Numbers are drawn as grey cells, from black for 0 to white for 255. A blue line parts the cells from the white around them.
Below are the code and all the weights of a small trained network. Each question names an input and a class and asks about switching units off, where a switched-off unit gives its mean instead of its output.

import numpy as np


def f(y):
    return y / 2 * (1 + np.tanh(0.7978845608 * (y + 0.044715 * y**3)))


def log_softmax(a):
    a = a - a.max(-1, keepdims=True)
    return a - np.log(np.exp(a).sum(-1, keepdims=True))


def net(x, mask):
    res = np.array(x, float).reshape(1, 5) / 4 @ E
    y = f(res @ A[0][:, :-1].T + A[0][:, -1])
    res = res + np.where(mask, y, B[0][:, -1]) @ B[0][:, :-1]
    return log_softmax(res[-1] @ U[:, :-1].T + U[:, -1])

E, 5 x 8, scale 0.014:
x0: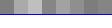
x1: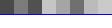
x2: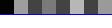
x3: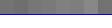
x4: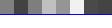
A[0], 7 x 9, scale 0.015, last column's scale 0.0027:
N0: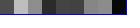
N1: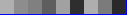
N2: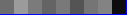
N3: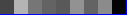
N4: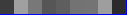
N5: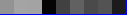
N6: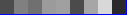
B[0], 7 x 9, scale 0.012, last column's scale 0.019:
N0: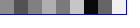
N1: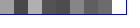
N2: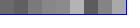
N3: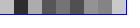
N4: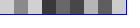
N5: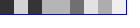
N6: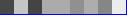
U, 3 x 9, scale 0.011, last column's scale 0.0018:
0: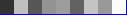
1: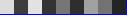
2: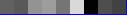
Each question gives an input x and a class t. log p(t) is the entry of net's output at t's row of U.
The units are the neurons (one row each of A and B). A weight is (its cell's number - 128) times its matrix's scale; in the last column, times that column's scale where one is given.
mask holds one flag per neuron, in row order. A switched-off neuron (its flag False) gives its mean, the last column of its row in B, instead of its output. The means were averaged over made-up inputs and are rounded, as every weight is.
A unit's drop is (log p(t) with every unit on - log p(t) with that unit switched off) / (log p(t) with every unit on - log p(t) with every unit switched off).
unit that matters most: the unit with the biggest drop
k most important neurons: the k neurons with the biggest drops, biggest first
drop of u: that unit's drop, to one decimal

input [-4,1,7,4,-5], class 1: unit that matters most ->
N4
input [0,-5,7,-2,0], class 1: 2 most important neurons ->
(N3 N4)
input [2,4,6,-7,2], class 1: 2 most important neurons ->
(N5 N3)
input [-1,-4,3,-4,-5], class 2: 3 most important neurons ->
(N0 N6 N2)
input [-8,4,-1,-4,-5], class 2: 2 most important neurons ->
(N5 N0)
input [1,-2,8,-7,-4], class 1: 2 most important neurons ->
(N4 N3)
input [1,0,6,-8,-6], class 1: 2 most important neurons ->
(N4 N3)
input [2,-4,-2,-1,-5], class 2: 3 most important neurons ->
(N0 N1 N6)
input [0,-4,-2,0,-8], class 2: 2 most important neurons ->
(N0 N1)
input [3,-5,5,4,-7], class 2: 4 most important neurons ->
(N0 N2 N6 N5)
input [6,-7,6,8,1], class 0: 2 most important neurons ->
(N5 N1)
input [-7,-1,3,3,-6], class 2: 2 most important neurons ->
(N0 N2)
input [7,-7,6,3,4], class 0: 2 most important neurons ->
(N5 N1)
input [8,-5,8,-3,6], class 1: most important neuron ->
(N3)
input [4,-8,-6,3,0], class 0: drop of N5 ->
1.2
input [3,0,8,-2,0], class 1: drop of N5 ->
0.0
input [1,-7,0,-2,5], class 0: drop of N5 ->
0.1
